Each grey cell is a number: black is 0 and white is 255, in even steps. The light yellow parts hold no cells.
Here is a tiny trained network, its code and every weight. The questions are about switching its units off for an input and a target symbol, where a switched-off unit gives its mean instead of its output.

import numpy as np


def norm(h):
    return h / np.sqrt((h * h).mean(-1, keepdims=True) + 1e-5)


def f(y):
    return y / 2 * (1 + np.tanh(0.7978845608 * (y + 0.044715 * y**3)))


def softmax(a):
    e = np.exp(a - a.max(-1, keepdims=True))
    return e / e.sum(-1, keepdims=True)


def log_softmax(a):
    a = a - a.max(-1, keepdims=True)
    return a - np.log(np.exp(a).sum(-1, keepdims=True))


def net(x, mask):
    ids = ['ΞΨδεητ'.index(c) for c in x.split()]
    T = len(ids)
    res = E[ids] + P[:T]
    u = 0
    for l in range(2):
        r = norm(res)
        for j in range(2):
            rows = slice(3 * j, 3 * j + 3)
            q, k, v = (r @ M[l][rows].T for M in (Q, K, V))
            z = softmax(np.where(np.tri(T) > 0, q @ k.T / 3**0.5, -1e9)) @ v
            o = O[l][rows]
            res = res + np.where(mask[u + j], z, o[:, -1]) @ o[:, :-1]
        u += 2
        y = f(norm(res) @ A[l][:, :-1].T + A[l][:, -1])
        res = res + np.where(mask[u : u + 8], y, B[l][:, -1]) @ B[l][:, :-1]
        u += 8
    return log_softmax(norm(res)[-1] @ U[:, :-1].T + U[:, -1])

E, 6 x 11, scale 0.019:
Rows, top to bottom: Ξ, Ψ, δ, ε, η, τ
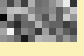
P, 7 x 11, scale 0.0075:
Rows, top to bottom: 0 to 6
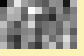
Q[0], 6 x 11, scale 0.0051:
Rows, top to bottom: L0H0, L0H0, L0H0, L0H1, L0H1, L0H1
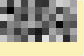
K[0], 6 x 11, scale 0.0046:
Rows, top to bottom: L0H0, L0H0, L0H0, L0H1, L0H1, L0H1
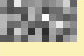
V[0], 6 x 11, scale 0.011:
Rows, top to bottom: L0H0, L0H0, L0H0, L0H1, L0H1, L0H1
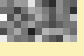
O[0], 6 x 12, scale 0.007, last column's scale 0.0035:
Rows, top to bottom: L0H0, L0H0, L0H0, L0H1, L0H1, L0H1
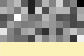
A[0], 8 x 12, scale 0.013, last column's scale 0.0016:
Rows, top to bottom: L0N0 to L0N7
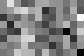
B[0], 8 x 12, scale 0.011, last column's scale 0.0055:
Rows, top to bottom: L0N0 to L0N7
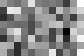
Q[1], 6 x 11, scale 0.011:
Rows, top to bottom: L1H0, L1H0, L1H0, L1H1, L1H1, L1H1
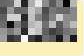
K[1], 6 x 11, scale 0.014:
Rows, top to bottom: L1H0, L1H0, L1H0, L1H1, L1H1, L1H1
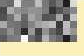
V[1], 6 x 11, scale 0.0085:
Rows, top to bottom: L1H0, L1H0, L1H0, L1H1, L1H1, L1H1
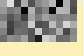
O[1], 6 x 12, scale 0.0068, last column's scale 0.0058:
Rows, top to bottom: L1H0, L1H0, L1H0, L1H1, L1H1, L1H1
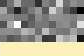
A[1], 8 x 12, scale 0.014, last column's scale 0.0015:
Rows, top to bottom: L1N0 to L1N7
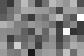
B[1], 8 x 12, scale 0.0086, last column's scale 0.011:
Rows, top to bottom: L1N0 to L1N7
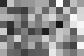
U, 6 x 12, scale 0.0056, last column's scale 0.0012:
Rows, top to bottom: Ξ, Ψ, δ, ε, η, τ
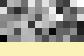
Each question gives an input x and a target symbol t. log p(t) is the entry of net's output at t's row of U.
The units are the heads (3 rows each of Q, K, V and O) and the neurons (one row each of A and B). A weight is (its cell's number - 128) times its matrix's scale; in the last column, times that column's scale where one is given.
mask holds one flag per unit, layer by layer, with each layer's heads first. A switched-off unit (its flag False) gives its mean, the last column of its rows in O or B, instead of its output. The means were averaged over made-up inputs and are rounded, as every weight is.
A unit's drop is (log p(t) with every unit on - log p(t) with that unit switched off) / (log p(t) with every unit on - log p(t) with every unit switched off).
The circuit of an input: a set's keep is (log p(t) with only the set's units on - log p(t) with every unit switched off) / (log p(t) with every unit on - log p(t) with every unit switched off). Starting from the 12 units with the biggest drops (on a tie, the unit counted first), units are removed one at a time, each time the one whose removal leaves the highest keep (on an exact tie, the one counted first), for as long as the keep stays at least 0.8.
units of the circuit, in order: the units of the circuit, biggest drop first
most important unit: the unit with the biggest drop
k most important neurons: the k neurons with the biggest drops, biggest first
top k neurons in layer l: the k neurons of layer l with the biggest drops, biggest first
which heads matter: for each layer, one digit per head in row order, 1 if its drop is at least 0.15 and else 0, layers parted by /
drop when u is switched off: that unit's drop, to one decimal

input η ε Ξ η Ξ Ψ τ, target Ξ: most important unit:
L0N0
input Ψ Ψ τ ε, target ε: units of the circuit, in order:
[L0N4, L0H0]
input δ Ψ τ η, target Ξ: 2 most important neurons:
[L1N4, L1N3]
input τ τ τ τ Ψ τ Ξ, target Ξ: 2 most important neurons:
[L0N5, L0N7]
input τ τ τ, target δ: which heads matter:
11 / 10
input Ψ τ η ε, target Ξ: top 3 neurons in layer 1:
[L1N4, L1N2, L1N6]
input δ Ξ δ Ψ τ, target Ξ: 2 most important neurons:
[L0N0, L1N4]
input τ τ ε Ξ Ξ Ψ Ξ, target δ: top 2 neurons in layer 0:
[L0N3, L0N0]
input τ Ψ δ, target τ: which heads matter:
10 / 00
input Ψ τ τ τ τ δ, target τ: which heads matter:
00 / 00
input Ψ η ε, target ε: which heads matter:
00 / 00
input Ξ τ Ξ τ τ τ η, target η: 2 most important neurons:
[L0N3, L1N2]
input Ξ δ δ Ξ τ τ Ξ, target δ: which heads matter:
10 / 00
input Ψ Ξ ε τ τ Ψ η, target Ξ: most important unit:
L1N4
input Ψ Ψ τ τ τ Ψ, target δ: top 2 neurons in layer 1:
[L1N3, L1N5]
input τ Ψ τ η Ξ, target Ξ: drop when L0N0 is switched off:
0.0
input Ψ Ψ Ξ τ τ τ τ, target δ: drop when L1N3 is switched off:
0.1
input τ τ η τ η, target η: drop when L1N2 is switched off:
0.2
